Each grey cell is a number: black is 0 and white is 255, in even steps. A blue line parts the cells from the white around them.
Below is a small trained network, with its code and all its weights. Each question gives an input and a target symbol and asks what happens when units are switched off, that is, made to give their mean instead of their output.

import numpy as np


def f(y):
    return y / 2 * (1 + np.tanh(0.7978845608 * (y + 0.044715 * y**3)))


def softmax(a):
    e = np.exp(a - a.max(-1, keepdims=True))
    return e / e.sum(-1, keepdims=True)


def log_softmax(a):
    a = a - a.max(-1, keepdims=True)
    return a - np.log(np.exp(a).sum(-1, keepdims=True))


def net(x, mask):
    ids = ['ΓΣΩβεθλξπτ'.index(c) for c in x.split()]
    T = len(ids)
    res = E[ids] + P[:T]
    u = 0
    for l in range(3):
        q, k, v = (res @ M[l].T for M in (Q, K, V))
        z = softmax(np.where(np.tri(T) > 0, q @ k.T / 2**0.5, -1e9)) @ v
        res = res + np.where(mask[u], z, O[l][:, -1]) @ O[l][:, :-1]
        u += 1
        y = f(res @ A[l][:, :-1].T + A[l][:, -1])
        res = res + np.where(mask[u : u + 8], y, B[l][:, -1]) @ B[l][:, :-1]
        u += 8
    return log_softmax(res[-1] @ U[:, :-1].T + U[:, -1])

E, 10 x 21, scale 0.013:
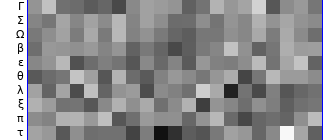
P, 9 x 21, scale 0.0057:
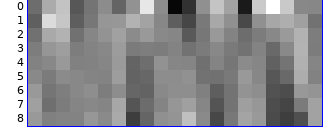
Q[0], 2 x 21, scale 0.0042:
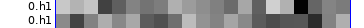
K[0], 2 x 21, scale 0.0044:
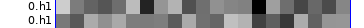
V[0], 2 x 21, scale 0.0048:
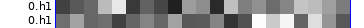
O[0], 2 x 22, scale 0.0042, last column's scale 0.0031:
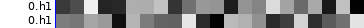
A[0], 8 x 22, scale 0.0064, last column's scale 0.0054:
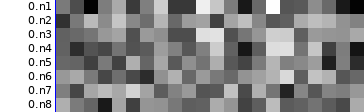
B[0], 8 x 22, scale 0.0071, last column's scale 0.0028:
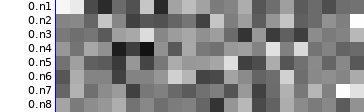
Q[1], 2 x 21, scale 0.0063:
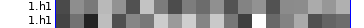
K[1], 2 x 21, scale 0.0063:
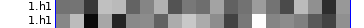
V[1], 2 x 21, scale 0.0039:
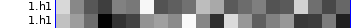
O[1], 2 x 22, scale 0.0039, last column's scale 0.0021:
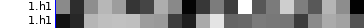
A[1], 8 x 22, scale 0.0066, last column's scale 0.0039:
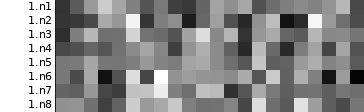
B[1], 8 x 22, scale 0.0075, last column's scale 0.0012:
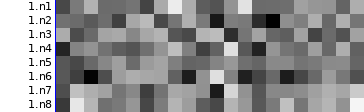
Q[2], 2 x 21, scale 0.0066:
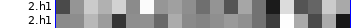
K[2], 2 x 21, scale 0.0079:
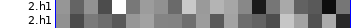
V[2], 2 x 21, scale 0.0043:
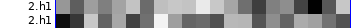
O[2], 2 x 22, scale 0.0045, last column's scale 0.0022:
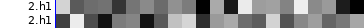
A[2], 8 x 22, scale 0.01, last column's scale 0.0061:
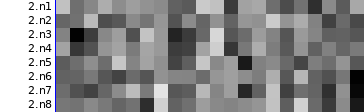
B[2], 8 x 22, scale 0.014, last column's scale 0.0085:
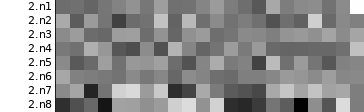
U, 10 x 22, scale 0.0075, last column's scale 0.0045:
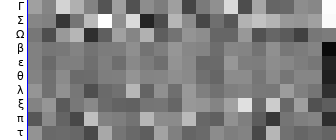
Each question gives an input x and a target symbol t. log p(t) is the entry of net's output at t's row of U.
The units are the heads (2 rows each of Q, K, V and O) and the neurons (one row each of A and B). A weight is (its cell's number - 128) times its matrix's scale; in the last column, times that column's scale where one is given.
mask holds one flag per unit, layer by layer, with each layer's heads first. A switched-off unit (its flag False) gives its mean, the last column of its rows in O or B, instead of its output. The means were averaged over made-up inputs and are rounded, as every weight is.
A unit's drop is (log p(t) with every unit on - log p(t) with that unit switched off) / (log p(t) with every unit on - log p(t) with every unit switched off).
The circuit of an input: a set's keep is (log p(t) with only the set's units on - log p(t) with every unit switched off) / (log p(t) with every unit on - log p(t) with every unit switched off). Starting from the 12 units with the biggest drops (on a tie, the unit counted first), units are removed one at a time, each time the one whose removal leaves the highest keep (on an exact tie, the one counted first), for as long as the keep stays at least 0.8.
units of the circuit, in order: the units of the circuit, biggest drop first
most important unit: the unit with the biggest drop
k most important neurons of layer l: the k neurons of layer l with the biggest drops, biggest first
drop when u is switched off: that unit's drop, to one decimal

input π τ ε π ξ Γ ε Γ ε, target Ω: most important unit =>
2.n4
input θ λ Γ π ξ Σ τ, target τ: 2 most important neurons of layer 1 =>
[1.n2 1.n1]
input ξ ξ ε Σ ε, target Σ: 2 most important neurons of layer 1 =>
[1.n3 1.n1]
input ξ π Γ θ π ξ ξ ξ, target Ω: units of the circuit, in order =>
[2.n4 2.n1 2.h1]
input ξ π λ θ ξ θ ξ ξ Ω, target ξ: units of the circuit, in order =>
[2.h1 1.h1 1.n1]
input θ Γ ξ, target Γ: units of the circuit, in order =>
[0.n2 2.n1 1.n8]
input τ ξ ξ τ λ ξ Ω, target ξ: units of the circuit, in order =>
[2.h1 1.n1 1.h1]
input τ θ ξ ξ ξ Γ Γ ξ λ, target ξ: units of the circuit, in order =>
[2.h1 1.n1 1.h1]
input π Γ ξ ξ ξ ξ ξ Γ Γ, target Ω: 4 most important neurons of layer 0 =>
[0.n7 0.n2 0.n6 0.n8]
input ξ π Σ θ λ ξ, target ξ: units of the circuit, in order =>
[2.h1 1.h1 1.n1]
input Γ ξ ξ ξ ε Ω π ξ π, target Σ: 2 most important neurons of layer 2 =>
[2.n4 2.n1]
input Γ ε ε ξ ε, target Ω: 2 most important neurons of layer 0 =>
[0.n8 0.n2]
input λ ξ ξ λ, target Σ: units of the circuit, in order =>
[0.h1 2.n5]
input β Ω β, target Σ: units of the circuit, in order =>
[2.n4]
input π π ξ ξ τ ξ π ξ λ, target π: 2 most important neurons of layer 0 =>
[0.n8 0.n1]
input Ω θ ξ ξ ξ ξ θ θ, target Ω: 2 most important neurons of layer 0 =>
[0.n3 0.n8]
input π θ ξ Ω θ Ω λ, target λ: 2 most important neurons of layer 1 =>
[1.n1 1.n7]
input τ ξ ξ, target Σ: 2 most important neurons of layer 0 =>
[0.n2 0.n6]
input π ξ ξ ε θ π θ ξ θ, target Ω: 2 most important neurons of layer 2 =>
[2.n5 2.n3]
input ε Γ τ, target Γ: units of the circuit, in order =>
[2.n1]
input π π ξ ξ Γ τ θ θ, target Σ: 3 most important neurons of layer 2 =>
[2.n3 2.n5 2.n4]
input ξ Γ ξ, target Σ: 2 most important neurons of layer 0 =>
[0.n2 0.n8]
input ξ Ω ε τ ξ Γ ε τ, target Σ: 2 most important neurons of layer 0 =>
[0.n7 0.n3]
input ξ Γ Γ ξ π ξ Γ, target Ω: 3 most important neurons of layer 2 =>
[2.n4 2.n1 2.n3]
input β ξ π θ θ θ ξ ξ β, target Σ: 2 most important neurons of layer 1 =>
[1.n8 1.n1]
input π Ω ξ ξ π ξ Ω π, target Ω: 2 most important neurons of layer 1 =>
[1.n8 1.n7]
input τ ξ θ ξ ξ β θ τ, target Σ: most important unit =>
2.n5
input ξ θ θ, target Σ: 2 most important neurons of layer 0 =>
[0.n2 0.n3]
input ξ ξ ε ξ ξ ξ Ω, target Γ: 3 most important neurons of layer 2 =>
[2.n1 2.n5 2.n3]
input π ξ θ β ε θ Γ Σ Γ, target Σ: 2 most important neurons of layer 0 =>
[0.n7 0.n2]
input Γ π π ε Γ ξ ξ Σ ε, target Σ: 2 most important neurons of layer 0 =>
[0.n6 0.n2]
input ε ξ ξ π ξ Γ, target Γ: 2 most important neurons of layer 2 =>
[2.n1 2.n5]
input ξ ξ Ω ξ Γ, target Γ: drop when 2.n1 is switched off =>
1.0
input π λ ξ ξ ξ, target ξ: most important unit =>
2.h1
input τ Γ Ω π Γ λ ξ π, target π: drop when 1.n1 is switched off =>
0.5
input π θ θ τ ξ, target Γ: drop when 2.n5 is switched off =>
0.0
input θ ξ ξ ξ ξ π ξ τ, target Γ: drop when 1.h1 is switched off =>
0.1
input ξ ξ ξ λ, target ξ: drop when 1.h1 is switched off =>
0.5
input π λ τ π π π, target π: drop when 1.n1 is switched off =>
0.3
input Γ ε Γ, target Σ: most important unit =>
1.h1
